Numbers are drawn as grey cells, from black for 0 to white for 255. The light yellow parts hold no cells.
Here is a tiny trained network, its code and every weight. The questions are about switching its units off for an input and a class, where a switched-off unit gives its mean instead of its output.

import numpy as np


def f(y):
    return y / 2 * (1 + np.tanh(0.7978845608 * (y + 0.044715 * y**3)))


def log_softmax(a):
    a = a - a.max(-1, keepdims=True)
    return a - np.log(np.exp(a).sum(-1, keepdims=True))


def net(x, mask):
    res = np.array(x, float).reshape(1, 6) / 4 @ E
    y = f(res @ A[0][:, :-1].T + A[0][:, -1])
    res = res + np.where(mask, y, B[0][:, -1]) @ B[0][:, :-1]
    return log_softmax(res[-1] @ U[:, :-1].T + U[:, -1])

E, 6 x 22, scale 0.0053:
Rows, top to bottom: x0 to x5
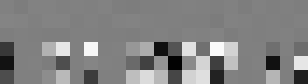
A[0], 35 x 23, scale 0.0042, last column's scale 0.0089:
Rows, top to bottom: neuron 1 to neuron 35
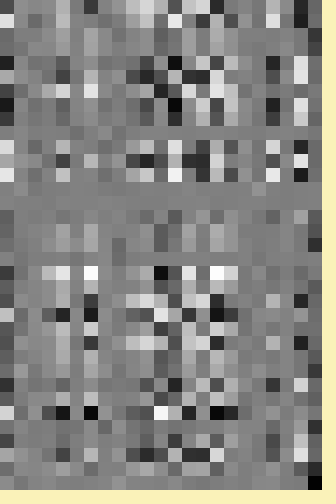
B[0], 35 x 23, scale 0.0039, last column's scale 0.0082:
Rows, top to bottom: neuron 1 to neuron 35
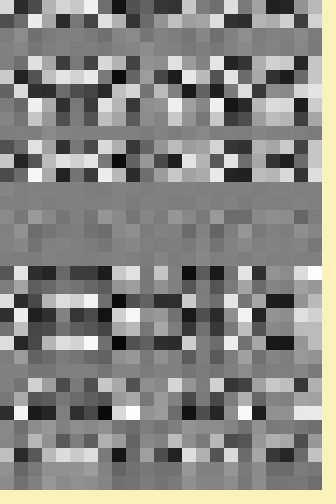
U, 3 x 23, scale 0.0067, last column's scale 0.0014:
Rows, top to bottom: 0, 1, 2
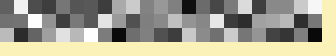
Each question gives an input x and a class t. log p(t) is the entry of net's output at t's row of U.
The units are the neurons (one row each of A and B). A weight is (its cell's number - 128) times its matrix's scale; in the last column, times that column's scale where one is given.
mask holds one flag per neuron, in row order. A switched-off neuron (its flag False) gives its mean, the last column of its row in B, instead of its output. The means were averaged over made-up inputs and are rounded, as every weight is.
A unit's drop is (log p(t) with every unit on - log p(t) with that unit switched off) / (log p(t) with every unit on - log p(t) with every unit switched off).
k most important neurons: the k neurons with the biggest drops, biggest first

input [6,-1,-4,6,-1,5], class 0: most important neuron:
[neuron 20]
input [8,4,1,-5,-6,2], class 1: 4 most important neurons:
[neuron 13; neuron 20; neuron 2; neuron 11]
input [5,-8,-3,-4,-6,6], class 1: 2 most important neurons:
[neuron 13; neuron 2]
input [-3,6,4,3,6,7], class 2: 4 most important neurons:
[neuron 25; neuron 22; neuron 1; neuron 13]
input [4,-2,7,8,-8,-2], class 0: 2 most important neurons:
[neuron 20; neuron 7]
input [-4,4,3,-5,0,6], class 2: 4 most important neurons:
[neuron 25; neuron 22; neuron 1; neuron 20]
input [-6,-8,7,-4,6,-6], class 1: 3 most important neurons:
[neuron 8; neuron 5; neuron 28]
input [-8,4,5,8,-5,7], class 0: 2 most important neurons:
[neuron 20; neuron 7]
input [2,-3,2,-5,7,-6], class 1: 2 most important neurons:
[neuron 8; neuron 5]
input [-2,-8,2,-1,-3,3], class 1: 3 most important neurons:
[neuron 6; neuron 12; neuron 33]
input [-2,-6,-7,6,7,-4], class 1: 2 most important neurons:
[neuron 8; neuron 5]
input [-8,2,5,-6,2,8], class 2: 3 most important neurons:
[neuron 25; neuron 22; neuron 1]
